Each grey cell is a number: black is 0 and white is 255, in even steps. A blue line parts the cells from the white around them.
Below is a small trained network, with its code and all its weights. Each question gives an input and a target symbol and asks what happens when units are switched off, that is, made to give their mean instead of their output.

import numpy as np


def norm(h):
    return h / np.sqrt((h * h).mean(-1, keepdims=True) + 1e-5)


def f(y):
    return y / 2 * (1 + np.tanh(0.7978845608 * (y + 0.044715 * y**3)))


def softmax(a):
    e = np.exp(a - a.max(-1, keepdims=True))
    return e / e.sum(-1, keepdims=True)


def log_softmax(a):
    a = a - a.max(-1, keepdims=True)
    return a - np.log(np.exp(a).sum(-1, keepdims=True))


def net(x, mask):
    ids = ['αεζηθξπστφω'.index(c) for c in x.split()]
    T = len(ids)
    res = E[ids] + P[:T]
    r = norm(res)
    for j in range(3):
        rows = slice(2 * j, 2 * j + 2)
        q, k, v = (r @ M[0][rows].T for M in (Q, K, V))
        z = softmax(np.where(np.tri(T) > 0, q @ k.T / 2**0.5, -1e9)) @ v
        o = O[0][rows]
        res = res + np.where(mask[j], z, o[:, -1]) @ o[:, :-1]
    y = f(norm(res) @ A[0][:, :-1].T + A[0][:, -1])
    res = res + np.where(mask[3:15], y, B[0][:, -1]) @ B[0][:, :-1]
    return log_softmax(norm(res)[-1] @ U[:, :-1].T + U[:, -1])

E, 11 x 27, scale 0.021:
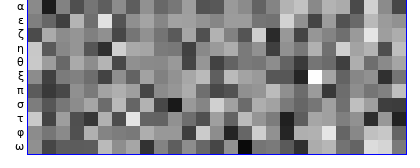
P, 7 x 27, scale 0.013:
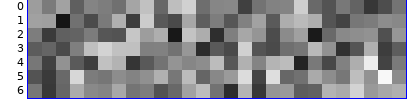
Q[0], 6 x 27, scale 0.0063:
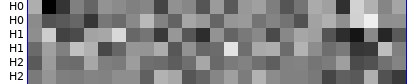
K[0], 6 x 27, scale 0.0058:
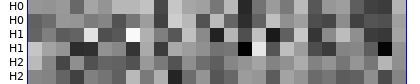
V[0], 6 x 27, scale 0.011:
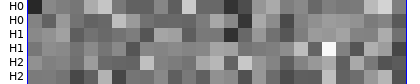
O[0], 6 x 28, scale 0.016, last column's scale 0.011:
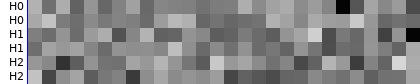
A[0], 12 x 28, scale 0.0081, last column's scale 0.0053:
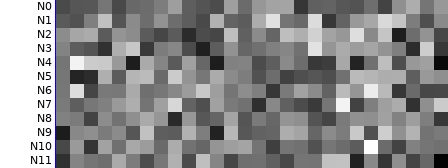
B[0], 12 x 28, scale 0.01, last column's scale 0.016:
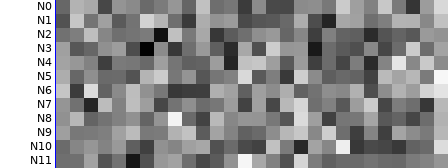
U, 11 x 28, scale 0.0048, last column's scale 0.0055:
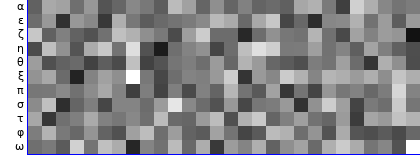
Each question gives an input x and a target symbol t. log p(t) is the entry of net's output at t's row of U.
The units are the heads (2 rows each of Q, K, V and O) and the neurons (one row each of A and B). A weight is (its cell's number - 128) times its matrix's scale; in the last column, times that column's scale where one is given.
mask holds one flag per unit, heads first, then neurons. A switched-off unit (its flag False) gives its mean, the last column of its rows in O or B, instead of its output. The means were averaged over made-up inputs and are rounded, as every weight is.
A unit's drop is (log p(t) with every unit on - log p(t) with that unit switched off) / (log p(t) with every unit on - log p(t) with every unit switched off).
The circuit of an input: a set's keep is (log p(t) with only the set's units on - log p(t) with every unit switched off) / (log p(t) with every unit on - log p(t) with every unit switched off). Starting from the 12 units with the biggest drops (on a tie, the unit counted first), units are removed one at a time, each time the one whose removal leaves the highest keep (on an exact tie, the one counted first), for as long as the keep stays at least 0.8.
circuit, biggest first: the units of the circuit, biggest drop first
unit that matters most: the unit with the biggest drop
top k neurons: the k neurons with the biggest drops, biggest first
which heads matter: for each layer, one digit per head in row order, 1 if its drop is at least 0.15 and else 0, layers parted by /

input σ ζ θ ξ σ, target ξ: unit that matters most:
H0
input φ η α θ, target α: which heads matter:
110
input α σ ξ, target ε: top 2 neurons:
N10, N0
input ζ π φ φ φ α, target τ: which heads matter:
101
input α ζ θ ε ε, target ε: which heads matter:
010
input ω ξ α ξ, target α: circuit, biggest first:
H0, H1
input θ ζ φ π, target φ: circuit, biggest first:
N11, H1
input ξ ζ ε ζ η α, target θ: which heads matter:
111
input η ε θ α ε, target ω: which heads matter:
100
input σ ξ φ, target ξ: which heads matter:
101
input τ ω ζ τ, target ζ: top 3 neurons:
N5, N6, N3
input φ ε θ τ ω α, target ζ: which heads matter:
011
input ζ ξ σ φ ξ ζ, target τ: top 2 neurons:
N0, N8
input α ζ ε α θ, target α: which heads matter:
010
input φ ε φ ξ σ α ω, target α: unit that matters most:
H1
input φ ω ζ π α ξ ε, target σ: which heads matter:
101
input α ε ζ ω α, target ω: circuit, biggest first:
N7, H1
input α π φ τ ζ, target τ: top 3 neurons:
N3, N0, N8
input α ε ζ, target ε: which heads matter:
010
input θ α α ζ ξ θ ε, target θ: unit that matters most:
H1
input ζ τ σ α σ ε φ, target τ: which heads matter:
100
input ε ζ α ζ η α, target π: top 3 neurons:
N0, N10, N5
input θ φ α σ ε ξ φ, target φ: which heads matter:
100
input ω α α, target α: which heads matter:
100
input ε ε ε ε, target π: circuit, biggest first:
H0, N0
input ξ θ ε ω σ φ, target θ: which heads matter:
101
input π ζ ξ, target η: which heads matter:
101
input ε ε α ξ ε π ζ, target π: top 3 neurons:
N2, N0, N10
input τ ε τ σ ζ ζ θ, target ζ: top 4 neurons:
N6, N5, N10, N3
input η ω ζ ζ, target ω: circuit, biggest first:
H0
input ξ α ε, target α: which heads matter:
110
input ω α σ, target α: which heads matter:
100
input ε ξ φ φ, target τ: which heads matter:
111
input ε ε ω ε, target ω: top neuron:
N7
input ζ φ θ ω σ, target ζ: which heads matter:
001
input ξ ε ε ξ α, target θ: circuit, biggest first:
H0, N10, N6, N5
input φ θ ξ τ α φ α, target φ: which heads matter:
010
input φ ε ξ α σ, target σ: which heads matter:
101
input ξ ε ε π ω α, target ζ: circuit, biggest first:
N5, N6, H0, H1
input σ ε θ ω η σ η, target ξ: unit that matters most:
H0
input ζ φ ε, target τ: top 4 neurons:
N0, N1, N8, N7
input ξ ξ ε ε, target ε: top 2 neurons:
N5, N0
